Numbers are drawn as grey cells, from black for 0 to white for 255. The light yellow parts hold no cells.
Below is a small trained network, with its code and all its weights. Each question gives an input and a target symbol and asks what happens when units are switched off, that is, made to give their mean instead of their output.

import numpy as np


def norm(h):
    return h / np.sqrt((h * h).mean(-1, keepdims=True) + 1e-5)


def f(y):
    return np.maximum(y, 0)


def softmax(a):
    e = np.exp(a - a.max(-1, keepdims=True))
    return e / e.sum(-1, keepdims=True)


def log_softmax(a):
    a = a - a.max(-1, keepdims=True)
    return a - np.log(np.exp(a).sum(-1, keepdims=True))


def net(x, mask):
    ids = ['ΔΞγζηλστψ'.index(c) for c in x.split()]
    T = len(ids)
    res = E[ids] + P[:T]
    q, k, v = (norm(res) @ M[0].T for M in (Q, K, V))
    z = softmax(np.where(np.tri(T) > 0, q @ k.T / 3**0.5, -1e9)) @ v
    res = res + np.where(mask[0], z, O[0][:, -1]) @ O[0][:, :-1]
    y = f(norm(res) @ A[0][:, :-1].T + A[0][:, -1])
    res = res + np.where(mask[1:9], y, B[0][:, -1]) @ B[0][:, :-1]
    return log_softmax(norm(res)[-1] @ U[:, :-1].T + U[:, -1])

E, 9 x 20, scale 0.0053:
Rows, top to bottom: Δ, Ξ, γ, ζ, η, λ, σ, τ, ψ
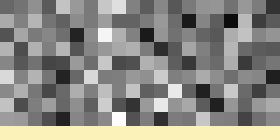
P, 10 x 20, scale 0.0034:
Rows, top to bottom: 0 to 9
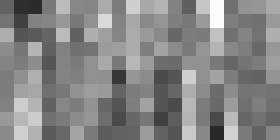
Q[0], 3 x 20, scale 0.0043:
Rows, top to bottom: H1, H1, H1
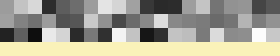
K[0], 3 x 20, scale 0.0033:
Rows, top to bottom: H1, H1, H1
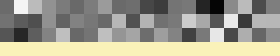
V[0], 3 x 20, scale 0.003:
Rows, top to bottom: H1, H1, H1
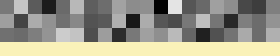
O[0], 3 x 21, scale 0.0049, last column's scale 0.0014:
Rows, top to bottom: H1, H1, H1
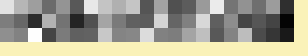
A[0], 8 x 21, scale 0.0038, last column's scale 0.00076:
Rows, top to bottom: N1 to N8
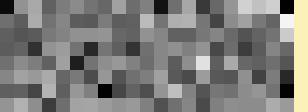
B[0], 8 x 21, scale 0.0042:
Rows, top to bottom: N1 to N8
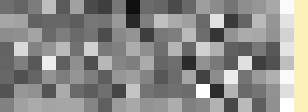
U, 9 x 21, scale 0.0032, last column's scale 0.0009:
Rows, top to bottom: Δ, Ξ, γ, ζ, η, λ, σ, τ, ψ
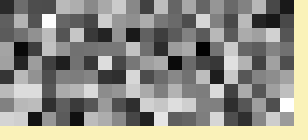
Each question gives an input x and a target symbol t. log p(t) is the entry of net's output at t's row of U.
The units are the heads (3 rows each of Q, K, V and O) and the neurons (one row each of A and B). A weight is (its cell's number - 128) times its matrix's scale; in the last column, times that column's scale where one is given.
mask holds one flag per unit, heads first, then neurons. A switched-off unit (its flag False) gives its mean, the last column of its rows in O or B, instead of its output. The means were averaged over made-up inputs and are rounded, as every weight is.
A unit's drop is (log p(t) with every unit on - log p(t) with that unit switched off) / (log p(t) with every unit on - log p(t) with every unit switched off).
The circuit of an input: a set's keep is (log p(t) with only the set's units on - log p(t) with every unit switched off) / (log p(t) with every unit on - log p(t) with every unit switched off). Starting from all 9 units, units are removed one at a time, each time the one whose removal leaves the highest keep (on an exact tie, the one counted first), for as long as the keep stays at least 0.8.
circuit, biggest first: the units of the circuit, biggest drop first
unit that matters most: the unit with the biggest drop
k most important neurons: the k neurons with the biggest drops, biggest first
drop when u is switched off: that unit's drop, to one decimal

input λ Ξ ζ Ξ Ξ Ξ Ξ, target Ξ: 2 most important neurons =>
[N5; N4]
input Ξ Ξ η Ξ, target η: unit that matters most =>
N6
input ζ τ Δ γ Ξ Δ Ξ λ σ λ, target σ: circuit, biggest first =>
[H1; N8]
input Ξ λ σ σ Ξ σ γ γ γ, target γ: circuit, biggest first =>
[N1; H1]
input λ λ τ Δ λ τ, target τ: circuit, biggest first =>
[H1; N2]
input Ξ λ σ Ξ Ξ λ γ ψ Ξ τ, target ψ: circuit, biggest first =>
[H1; N4]
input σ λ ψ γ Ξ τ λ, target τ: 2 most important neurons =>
[N2; N1]
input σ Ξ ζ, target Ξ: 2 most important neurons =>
[N5; N6]
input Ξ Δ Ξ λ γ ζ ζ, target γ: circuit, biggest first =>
[H1; N1]
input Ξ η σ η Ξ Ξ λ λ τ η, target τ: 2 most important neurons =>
[N2; N4]
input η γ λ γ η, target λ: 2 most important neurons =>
[N3; N2]
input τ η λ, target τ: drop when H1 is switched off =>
0.8
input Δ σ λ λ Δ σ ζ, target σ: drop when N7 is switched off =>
0.0
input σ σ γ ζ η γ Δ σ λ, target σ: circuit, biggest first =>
[H1]
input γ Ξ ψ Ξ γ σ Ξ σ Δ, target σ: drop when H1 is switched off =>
1.4
